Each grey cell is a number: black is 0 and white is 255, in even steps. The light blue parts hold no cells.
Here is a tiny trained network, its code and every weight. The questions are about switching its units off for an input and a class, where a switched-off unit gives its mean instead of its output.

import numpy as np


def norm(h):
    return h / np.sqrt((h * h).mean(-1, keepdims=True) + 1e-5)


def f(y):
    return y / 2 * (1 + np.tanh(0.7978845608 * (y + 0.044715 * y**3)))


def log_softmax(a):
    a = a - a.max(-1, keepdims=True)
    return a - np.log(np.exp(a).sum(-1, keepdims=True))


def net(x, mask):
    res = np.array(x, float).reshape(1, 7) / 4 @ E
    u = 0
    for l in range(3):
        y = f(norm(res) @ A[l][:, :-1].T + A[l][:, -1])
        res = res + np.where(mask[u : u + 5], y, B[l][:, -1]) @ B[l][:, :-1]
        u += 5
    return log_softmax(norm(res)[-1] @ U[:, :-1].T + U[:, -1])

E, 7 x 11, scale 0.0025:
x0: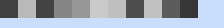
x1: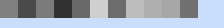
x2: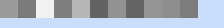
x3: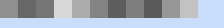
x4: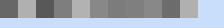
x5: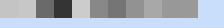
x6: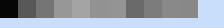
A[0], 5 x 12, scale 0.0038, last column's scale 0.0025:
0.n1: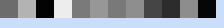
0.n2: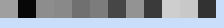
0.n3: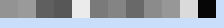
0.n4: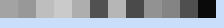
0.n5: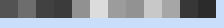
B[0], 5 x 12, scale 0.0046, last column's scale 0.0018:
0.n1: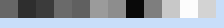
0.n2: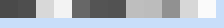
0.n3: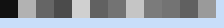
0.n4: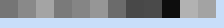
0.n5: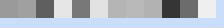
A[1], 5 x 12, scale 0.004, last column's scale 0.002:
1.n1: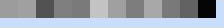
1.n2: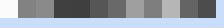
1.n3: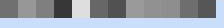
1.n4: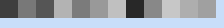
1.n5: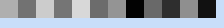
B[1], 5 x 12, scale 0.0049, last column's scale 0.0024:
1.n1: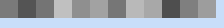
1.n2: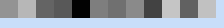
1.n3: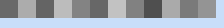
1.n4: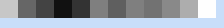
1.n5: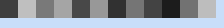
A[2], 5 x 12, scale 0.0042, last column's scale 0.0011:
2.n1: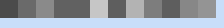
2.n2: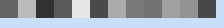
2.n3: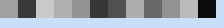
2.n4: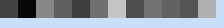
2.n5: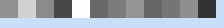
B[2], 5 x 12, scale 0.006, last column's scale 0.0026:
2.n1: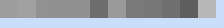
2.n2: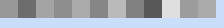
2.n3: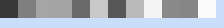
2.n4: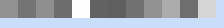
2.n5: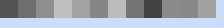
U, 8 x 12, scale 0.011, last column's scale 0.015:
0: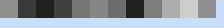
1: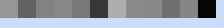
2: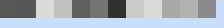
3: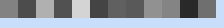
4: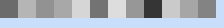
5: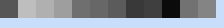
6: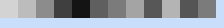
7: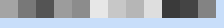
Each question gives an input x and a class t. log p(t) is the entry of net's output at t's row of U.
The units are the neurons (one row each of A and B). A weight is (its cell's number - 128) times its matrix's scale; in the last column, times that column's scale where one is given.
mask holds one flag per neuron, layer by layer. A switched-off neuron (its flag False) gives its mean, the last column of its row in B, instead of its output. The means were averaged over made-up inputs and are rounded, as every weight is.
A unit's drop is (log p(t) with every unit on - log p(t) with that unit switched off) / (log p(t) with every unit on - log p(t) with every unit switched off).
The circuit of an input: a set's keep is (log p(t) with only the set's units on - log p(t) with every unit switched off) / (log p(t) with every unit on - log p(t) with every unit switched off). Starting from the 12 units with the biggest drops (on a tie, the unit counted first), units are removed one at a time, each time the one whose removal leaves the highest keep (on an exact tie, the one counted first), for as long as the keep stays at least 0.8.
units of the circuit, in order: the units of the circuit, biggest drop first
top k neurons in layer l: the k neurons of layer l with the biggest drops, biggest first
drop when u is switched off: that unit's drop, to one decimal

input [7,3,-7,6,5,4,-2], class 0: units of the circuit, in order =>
0.n1
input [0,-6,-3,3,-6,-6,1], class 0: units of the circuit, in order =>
0.n1, 1.n4
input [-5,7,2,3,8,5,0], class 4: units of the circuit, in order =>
0.n3, 1.n3
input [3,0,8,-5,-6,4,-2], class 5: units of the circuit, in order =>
0.n4, 1.n5
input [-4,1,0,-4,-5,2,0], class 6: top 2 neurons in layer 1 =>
1.n2, 1.n1
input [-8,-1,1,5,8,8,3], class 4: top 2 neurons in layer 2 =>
2.n5, 2.n2
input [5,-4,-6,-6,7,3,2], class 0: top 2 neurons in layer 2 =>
2.n3, 2.n2
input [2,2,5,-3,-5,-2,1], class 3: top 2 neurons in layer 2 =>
2.n4, 2.n3
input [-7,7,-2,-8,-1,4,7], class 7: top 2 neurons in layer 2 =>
2.n1, 2.n3
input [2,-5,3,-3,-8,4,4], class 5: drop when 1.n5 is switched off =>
0.1
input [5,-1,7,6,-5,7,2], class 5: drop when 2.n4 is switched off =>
0.1
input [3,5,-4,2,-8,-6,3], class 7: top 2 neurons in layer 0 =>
0.n5, 0.n1
